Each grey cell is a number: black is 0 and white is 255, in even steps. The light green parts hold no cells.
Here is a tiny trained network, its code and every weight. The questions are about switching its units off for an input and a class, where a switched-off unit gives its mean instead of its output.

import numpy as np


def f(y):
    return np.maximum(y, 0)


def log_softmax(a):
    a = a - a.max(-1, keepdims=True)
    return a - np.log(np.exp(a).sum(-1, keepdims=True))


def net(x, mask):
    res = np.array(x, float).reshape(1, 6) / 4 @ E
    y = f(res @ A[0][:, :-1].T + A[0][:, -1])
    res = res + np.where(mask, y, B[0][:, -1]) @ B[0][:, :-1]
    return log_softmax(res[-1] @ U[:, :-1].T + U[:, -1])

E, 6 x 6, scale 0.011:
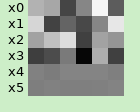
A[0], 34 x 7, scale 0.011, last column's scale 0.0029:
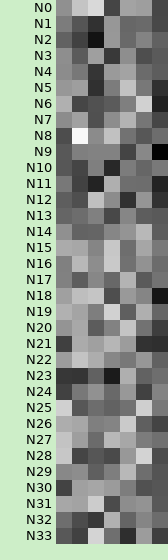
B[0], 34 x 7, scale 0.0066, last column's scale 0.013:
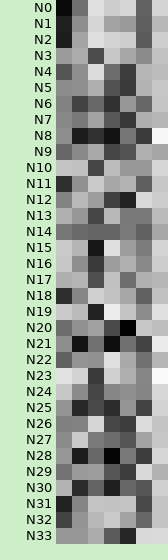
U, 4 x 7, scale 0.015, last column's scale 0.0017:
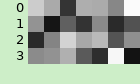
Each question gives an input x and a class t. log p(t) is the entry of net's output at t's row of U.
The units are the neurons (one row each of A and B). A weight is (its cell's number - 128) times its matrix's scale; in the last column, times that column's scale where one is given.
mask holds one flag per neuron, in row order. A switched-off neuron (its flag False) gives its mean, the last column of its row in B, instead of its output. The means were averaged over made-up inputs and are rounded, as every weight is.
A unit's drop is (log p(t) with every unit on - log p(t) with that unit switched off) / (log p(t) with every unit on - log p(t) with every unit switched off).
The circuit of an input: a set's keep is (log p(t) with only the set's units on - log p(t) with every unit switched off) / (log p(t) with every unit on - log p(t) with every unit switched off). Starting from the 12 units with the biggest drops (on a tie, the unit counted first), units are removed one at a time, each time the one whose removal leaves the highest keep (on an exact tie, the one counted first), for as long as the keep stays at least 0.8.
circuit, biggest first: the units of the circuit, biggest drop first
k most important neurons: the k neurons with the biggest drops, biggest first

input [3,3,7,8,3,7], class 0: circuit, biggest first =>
[N23]
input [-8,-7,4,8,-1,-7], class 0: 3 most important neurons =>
[N23; N10; N24]
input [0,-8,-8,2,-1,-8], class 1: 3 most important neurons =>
[N21; N8; N30]
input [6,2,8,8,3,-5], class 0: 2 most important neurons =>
[N23; N10]
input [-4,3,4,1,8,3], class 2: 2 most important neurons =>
[N31; N0]
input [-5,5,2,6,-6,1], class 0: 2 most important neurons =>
[N23; N10]
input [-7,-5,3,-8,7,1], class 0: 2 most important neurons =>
[N19; N15]
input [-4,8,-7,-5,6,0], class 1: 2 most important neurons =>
[N25; N28]
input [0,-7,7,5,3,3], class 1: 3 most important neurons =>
[N21; N30; N8]
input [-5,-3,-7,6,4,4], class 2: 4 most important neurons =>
[N2; N1; N11; N19]
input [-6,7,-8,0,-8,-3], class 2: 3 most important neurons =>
[N2; N32; N11]
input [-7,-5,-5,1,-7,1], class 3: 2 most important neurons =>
[N12; N33]
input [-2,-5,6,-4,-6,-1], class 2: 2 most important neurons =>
[N0; N22]
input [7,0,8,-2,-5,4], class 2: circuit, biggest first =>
[N0]
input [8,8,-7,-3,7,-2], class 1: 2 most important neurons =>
[N28; N25]
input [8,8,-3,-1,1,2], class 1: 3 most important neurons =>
[N28; N25; N6]
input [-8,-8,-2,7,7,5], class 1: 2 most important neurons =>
[N21; N30]
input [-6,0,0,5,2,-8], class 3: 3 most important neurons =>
[N33; N12; N19]
